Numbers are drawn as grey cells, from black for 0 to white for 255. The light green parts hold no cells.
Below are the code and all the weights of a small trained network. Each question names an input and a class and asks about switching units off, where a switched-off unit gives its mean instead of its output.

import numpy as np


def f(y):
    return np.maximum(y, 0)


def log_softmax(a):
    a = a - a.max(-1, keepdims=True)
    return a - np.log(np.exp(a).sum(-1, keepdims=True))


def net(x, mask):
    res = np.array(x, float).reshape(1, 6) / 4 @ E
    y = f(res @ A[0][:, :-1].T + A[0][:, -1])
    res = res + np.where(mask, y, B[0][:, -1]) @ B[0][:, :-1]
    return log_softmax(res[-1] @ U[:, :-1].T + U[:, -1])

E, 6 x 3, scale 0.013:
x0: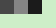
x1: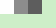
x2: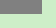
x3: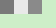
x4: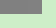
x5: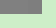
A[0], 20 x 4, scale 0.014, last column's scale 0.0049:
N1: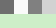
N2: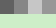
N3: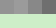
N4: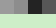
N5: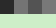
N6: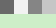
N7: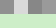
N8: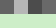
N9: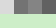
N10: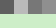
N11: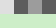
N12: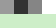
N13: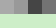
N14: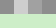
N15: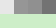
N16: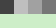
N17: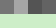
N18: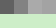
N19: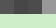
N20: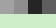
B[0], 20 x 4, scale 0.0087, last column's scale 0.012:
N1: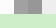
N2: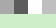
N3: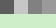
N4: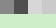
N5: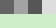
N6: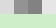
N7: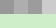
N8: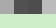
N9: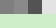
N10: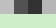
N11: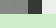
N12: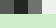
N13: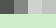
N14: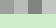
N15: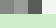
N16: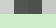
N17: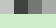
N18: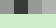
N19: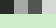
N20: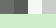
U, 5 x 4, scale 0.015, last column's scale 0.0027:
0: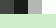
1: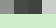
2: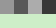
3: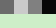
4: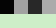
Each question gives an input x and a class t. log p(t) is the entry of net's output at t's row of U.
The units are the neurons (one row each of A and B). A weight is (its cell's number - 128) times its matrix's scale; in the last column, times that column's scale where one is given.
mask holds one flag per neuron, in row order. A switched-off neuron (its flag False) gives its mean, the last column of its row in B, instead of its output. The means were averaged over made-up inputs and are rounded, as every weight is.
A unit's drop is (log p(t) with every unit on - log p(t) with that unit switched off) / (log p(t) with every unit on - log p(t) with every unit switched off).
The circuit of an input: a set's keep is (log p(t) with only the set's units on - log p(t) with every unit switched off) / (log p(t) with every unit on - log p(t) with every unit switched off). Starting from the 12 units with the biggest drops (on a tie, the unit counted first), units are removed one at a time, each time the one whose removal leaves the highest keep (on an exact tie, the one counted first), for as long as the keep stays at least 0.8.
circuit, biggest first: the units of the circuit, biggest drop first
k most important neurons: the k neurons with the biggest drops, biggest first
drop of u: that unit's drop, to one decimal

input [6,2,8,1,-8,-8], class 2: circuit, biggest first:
(N20 N4)
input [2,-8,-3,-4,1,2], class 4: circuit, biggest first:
(N19)
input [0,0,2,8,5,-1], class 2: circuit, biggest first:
(N1 N19)
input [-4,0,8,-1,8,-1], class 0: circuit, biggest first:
(N1 N6)
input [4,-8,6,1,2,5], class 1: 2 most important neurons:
(N16 N10)
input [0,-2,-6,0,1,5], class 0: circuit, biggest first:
(N11 N1)
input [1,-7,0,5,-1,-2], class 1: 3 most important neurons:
(N16 N10 N20)
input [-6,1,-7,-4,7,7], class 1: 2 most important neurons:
(N11 N20)
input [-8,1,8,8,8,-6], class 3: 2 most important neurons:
(N14 N3)
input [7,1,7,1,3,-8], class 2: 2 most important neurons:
(N20 N4)
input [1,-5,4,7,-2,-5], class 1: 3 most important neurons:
(N10 N16 N20)
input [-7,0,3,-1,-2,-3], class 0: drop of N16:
0.2
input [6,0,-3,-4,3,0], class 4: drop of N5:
0.2
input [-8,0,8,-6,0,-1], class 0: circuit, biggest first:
(N12)
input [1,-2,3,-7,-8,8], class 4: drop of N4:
0.1
